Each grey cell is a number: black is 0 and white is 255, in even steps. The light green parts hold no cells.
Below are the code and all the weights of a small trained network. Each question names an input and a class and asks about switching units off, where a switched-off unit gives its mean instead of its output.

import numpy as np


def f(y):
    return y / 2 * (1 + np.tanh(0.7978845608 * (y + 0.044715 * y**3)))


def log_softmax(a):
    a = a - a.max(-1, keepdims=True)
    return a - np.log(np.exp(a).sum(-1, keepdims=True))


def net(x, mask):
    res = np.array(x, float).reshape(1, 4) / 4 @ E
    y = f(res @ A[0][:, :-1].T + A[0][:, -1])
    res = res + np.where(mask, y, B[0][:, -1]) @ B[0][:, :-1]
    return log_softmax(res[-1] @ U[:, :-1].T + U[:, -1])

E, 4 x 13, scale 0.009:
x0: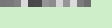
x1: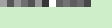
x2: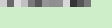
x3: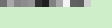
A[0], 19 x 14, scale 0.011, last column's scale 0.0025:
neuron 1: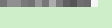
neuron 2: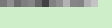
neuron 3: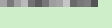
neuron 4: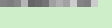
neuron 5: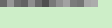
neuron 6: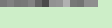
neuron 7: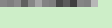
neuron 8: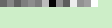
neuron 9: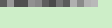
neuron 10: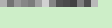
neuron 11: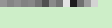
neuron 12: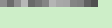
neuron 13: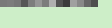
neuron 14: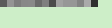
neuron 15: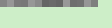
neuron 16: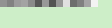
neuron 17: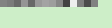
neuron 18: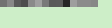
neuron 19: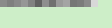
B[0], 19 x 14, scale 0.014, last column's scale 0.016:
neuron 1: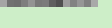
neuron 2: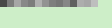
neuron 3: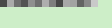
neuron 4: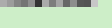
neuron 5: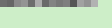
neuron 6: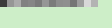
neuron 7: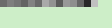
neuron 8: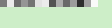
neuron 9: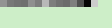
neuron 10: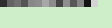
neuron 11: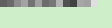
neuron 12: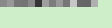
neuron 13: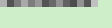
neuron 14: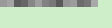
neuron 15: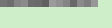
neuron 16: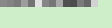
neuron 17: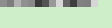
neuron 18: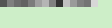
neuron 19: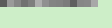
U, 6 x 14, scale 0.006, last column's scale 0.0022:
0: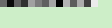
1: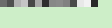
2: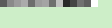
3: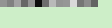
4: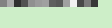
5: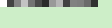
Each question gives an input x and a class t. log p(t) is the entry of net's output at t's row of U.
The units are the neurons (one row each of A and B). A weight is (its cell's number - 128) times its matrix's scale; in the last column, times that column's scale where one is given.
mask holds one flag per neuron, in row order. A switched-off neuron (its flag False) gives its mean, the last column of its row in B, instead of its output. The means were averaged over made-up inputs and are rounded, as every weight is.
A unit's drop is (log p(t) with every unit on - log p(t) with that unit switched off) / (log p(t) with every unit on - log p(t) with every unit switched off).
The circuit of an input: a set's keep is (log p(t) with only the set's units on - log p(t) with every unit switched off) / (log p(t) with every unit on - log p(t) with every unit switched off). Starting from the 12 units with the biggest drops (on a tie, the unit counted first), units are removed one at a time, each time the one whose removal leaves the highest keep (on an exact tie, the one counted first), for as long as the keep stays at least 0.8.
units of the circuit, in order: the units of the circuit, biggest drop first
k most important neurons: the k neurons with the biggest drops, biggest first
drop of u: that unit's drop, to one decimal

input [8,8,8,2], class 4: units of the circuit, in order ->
[neuron 3]
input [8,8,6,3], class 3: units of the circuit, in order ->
[neuron 12; neuron 8]
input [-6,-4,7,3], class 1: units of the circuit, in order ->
[neuron 8; neuron 9; neuron 11]
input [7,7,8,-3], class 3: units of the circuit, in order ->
[neuron 8; neuron 12]
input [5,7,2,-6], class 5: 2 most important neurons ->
[neuron 17; neuron 8]
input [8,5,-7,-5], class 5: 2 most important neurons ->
[neuron 17; neuron 13]
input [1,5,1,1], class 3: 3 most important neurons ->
[neuron 8; neuron 16; neuron 10]
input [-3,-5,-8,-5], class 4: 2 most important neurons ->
[neuron 18; neuron 8]
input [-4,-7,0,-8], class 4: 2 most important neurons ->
[neuron 8; neuron 18]
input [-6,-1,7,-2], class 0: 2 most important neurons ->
[neuron 8; neuron 10]
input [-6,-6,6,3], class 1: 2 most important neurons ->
[neuron 8; neuron 9]
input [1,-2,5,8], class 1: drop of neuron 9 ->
0.2
